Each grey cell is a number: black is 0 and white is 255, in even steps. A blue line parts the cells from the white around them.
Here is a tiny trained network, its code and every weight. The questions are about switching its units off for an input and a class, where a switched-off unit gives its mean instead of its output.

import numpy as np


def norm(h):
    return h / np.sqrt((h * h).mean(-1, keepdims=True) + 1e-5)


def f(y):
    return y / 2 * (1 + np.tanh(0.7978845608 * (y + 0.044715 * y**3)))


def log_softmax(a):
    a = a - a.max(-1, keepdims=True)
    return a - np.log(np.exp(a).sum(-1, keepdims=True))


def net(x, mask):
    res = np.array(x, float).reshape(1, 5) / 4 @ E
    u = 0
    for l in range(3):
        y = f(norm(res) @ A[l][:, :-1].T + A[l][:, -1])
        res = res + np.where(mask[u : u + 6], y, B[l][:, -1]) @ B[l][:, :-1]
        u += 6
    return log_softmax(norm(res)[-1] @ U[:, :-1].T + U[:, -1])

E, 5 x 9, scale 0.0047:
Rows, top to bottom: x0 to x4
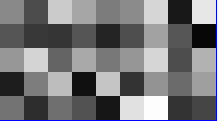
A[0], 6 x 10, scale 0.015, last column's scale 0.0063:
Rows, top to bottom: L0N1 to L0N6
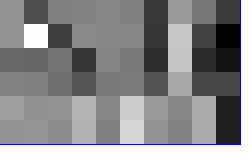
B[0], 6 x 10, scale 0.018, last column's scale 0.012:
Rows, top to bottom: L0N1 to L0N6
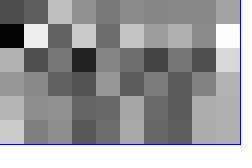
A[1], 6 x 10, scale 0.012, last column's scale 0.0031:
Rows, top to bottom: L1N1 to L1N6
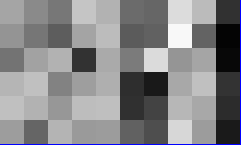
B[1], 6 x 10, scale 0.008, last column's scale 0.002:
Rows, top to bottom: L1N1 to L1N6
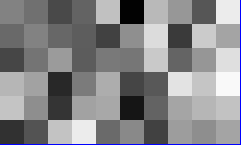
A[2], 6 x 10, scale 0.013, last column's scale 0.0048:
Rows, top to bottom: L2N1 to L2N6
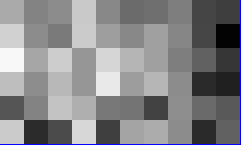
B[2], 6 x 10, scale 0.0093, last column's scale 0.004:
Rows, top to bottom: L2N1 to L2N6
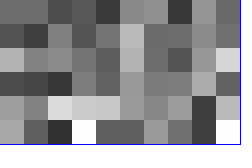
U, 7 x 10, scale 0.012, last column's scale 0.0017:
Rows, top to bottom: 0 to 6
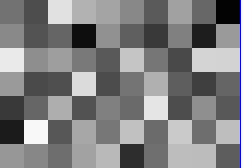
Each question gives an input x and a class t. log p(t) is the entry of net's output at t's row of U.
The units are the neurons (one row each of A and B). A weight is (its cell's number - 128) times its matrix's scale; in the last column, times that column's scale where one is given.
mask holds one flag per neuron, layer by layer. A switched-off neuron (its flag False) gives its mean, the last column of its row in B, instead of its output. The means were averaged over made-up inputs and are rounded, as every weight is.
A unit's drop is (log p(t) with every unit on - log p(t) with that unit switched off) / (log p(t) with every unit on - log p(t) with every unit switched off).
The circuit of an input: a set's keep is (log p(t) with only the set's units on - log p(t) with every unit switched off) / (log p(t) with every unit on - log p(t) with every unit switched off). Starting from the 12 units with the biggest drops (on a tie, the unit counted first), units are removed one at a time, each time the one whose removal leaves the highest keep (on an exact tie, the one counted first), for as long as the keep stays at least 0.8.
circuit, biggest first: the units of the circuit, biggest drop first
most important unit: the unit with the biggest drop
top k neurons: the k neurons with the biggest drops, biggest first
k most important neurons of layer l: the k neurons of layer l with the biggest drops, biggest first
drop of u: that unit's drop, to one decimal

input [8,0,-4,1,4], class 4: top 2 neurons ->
L0N2, L0N3
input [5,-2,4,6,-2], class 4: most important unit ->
L1N3
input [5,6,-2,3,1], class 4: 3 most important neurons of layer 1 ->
L1N3, L1N5, L1N6
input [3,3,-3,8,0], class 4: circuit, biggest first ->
L0N2, L0N3, L1N3, L0N6
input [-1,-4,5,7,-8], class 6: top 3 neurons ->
L0N2, L1N5, L1N1
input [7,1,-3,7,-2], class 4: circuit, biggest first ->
L0N2, L0N3, L1N3
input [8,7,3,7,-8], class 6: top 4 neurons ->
L0N2, L0N1, L0N3, L1N4
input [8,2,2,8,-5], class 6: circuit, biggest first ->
L0N2, L1N4, L0N3
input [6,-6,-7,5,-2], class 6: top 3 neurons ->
L0N2, L0N3, L1N5
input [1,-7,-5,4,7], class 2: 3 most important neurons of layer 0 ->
L0N2, L0N1, L0N4
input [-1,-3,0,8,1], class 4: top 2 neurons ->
L0N2, L0N3
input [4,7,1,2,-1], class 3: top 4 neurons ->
L0N2, L0N4, L0N3, L0N1
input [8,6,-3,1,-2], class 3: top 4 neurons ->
L0N2, L0N3, L0N4, L0N1
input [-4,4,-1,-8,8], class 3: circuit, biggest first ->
L2N6
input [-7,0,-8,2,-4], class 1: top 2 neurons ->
L0N3, L0N4
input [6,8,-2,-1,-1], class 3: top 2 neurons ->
L0N2, L0N3
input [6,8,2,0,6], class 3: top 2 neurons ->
L0N2, L2N6
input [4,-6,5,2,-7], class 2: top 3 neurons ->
L0N5, L0N6, L0N2
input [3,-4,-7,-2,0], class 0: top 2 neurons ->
L0N1, L0N2
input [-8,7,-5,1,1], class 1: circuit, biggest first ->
L0N3
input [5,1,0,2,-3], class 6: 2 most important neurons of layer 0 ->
L0N2, L0N1
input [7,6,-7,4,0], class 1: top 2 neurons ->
L0N2, L0N1
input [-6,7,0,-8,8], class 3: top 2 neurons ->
L2N6, L0N2
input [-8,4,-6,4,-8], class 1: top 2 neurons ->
L0N3, L0N4
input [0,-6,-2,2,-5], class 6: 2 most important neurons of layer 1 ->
L1N1, L1N5
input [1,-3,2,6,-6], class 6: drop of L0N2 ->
0.6
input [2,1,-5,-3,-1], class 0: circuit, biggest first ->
L0N1
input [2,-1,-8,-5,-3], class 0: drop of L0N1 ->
1.2
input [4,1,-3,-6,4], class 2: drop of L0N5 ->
0.2
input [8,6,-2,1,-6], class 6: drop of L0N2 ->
1.0
